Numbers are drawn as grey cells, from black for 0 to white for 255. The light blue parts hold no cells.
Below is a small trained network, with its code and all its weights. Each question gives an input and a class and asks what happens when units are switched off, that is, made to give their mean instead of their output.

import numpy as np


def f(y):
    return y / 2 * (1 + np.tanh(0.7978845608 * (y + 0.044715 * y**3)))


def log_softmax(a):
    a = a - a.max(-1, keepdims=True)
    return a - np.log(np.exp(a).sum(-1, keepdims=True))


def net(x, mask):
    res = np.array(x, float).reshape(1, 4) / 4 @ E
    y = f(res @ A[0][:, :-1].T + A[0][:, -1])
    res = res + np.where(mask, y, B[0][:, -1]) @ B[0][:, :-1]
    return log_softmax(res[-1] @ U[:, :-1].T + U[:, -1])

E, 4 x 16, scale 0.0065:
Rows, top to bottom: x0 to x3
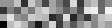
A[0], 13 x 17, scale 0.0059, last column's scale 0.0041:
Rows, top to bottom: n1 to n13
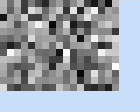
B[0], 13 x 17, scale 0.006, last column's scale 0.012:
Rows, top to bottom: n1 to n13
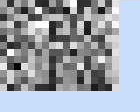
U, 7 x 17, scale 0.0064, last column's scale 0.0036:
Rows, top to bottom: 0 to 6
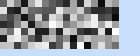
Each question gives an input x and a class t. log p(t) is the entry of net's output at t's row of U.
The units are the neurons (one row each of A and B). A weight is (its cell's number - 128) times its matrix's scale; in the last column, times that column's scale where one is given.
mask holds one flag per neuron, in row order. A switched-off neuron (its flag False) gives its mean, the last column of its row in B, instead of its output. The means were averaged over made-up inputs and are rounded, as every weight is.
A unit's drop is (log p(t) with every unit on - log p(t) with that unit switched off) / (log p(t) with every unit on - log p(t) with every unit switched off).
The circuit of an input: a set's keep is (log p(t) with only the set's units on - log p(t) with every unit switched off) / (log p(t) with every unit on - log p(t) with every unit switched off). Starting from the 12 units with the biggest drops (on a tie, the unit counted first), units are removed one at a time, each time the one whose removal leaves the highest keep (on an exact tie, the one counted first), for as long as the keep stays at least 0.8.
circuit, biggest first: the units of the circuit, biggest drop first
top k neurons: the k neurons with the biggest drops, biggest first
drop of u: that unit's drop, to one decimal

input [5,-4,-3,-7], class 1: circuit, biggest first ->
n13
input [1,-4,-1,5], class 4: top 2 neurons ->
n1, n6
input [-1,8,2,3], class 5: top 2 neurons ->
n3, n2
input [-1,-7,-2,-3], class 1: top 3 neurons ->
n13, n10, n8
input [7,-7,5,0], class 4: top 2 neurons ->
n1, n6
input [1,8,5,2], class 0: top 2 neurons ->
n6, n10
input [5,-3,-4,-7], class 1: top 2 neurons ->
n13, n1
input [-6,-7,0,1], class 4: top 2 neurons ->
n1, n7
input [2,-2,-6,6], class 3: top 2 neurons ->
n3, n8
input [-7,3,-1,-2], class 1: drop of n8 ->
0.2
